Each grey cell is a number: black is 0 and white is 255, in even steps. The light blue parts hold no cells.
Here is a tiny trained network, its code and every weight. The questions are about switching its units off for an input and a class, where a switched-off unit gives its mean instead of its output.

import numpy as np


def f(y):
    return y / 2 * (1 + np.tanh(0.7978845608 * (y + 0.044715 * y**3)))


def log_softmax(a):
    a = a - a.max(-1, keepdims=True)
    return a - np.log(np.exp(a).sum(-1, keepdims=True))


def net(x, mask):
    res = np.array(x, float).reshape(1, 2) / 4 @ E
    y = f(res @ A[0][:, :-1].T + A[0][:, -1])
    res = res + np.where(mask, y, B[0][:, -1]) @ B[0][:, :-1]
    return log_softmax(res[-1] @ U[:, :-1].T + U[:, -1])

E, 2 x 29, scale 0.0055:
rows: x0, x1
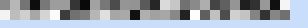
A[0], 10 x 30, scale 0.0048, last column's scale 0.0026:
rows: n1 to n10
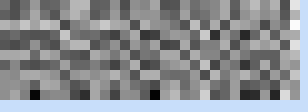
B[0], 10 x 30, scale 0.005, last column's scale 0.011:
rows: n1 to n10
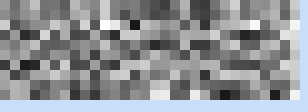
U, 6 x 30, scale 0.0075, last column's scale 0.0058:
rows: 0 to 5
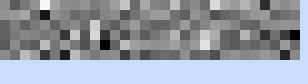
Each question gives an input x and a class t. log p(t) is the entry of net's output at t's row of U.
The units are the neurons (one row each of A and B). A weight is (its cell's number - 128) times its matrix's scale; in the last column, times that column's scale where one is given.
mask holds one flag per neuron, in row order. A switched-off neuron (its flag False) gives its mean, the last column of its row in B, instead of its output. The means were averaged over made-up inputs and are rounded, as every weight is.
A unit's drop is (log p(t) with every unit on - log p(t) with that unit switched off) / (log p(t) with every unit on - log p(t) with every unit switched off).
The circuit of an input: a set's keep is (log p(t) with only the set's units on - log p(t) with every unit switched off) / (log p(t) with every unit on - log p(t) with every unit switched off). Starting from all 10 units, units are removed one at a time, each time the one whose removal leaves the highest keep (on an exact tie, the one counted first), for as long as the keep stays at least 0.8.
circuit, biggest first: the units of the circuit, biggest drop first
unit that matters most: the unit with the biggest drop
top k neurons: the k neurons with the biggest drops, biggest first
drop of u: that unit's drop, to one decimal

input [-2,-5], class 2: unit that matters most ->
n4
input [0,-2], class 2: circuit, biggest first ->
[n10, n3]
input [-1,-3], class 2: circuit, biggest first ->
[n3, n10]
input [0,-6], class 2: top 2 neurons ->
[n5, n10]
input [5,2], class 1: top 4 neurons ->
[n6, n9, n10, n4]
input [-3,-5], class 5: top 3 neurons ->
[n5, n2, n1]
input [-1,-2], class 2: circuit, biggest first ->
[n3, n10]
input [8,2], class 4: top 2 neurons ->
[n7, n4]
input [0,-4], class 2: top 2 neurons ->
[n10, n5]
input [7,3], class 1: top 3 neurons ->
[n6, n9, n10]
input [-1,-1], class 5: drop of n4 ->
0.4
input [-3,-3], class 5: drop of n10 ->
0.0
